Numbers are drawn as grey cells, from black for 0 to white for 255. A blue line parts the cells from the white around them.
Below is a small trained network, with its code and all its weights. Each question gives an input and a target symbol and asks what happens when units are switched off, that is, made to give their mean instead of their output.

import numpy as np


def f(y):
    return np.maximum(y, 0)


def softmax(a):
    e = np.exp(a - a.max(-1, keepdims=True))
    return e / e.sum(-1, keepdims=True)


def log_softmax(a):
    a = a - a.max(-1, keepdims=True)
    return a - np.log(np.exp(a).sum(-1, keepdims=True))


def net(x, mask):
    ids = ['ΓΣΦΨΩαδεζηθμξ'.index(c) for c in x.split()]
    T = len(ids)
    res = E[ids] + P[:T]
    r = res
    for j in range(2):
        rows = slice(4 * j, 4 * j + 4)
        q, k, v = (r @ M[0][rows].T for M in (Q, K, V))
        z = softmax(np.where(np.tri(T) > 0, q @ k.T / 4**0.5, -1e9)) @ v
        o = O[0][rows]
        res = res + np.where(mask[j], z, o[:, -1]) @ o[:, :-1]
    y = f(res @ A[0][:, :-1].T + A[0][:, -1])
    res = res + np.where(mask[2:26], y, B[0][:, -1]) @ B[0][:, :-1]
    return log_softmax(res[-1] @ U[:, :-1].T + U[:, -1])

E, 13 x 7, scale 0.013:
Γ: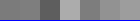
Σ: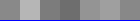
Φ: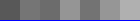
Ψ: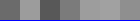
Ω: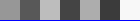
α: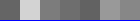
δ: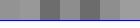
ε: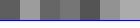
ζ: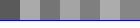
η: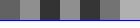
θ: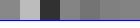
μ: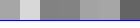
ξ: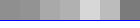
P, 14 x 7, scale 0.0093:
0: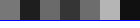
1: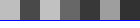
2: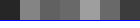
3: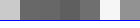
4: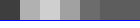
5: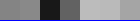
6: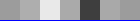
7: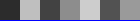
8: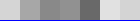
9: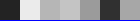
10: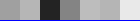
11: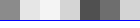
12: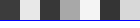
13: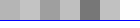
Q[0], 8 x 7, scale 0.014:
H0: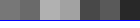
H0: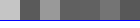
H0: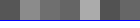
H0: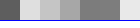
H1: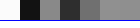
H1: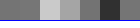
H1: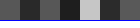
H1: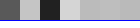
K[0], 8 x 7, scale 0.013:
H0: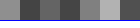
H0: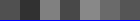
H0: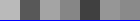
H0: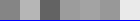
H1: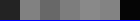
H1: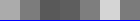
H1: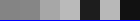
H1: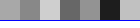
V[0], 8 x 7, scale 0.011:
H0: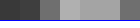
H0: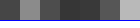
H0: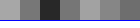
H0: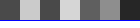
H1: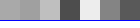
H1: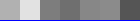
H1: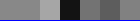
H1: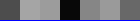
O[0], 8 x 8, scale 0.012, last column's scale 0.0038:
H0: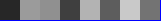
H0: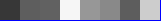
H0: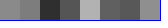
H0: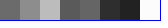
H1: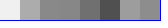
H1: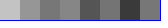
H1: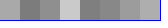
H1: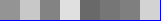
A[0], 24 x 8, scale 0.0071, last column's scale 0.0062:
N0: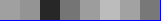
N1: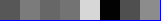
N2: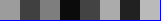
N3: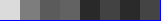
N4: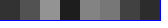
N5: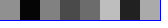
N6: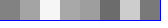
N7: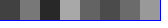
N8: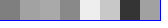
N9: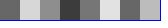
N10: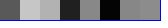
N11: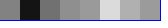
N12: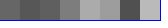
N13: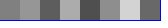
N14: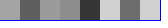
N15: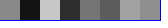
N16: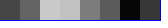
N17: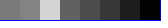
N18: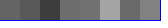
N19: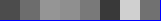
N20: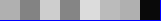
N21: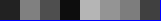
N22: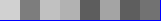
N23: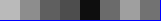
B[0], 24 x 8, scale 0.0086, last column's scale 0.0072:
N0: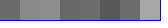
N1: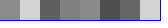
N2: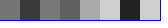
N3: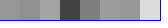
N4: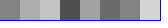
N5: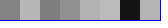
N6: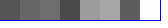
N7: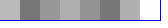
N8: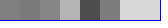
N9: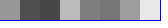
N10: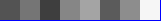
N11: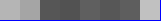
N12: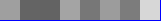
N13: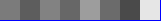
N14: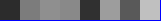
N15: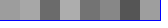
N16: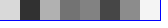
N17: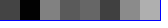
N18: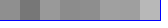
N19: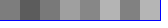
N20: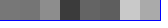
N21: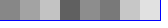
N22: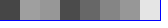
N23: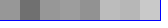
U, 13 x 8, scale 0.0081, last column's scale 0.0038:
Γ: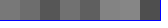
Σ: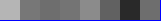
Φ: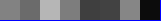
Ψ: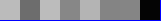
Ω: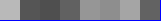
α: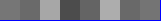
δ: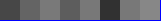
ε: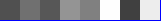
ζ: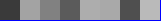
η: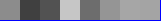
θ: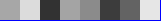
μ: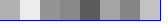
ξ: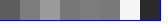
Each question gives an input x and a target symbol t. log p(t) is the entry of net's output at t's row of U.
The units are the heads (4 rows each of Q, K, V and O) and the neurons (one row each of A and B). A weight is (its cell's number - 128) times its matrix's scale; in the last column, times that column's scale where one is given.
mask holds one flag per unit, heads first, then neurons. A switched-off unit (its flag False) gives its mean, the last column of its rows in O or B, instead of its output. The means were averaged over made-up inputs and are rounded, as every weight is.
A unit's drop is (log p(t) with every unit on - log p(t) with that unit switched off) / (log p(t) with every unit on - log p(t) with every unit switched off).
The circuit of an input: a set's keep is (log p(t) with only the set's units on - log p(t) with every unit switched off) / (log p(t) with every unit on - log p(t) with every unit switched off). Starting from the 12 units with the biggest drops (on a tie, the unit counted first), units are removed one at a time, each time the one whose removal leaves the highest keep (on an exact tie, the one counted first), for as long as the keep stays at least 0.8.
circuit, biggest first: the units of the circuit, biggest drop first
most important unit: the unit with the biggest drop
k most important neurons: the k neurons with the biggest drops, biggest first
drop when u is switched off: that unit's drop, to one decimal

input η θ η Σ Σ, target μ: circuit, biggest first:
H0; H1; N3
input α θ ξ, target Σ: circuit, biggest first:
H0; H1; N16
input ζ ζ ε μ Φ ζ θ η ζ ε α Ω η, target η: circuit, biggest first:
H0
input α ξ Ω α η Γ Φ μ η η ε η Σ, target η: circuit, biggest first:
H0; H1
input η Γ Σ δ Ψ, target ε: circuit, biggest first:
H0; H1; N2; N16
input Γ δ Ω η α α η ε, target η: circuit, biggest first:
H0; H1
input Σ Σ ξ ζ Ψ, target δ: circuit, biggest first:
N17; H0; N10
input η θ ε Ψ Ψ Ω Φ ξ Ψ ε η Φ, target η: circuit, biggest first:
H0; N7
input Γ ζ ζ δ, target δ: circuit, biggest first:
H0; N17
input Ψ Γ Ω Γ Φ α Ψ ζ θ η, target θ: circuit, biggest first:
H0; N2
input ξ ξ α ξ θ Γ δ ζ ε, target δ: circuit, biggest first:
H0; N17; H1
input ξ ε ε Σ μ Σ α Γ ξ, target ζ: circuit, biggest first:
H1; H0
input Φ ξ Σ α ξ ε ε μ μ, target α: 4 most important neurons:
N17; N3; N2; N22
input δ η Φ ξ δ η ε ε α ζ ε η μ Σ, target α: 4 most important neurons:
N3; N17; N2; N22
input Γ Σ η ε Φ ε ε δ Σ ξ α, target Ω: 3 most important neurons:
N23; N9; N10
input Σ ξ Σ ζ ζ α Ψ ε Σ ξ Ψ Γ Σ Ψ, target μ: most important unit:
H1
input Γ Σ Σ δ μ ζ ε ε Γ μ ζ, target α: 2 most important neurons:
N3; N17
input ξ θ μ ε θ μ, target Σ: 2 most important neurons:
N16; N2
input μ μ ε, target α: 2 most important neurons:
N3; N17
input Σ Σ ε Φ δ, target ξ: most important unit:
H1
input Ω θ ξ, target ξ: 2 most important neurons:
N20; N8
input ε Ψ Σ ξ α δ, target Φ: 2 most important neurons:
N17; N16
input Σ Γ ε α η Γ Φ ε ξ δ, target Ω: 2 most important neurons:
N23; N10
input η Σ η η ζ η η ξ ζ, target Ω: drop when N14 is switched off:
0.1
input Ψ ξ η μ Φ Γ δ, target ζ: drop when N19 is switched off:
0.0
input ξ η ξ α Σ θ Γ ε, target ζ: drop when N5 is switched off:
0.1
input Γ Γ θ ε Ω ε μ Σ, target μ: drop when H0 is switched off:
0.8
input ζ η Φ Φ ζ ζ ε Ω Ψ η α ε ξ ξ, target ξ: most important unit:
N20
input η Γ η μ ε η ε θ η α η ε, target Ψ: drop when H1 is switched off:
0.9
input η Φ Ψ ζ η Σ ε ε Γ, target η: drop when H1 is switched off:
0.3
